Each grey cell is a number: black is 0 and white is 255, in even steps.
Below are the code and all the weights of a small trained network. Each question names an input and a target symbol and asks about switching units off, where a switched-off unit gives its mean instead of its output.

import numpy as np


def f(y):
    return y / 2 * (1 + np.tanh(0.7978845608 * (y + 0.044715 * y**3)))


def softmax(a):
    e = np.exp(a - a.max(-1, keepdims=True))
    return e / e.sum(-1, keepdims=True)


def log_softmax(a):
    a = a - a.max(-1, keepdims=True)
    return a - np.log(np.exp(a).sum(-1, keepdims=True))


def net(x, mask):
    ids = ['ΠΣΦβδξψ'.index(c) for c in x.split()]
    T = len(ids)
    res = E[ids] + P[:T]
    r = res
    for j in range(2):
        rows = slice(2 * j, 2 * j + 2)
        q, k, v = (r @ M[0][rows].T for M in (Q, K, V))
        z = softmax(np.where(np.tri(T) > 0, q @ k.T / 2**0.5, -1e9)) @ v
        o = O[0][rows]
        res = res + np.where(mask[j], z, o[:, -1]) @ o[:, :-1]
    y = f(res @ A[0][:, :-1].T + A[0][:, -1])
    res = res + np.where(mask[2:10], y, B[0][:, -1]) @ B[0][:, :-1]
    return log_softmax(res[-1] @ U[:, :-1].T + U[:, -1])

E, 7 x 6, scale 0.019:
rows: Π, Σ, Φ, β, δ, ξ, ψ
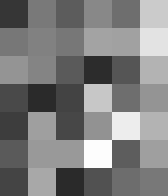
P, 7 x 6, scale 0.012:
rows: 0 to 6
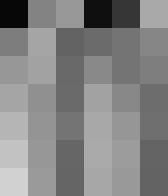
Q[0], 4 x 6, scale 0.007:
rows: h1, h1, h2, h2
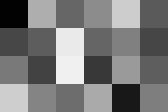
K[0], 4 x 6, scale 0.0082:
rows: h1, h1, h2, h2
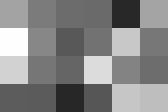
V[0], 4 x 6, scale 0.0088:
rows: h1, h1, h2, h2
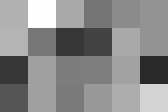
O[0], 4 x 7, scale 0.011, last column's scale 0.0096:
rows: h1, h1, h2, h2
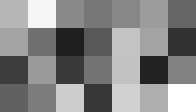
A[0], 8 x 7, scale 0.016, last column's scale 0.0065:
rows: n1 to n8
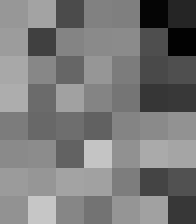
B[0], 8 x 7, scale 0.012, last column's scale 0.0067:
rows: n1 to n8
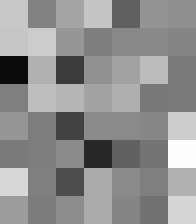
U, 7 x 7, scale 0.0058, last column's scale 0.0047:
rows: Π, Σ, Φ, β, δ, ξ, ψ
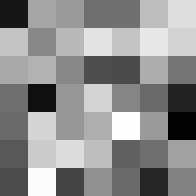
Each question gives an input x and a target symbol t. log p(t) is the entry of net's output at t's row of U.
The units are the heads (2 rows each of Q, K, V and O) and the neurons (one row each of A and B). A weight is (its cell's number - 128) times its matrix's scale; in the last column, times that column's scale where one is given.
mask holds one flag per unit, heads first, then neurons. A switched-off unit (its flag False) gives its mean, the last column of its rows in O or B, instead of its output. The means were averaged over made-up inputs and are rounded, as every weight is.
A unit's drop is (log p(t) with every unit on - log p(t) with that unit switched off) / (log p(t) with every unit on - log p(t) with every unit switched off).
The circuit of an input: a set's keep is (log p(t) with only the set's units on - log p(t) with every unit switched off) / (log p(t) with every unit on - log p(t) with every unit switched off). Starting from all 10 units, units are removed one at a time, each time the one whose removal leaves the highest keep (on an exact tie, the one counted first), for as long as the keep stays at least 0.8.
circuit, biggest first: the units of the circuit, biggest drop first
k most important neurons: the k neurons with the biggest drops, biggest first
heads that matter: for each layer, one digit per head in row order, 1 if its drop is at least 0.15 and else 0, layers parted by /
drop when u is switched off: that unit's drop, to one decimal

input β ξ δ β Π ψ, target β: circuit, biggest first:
(h1)
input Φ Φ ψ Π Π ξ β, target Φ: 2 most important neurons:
(n6 n2)
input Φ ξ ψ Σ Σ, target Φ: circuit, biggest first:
(n6 h2)
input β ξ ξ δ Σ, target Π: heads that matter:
00
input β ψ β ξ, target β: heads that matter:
10
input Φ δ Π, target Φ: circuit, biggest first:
(h1 h2 n6)
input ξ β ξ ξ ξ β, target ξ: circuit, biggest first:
(h1 n5)
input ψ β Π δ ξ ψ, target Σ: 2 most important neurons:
(n1 n6)
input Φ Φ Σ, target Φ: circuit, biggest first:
(n6 h2 h1)
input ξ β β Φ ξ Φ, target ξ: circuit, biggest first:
(h1 h2 n4)
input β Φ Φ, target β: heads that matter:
10
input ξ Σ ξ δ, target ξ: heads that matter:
10
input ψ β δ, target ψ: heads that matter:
01
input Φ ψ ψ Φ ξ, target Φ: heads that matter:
11
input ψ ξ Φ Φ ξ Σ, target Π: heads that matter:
01
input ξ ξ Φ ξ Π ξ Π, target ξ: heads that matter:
10
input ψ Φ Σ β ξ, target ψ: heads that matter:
01
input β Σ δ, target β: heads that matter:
10
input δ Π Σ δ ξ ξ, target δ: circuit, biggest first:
(h2)
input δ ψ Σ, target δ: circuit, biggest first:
(h2 h1)
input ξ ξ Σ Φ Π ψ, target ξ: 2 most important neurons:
(n5 n6)
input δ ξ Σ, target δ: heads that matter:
01
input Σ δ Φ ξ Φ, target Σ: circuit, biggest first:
(n6 h1 n8)
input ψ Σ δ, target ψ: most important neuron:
(n6)
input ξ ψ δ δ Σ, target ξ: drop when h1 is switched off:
0.6
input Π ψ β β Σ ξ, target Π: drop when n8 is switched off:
0.2
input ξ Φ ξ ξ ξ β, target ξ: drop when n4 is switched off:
0.1
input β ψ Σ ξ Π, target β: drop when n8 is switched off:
-0.1
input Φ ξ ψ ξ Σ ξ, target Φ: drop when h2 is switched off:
0.4
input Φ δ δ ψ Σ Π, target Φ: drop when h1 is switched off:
0.7
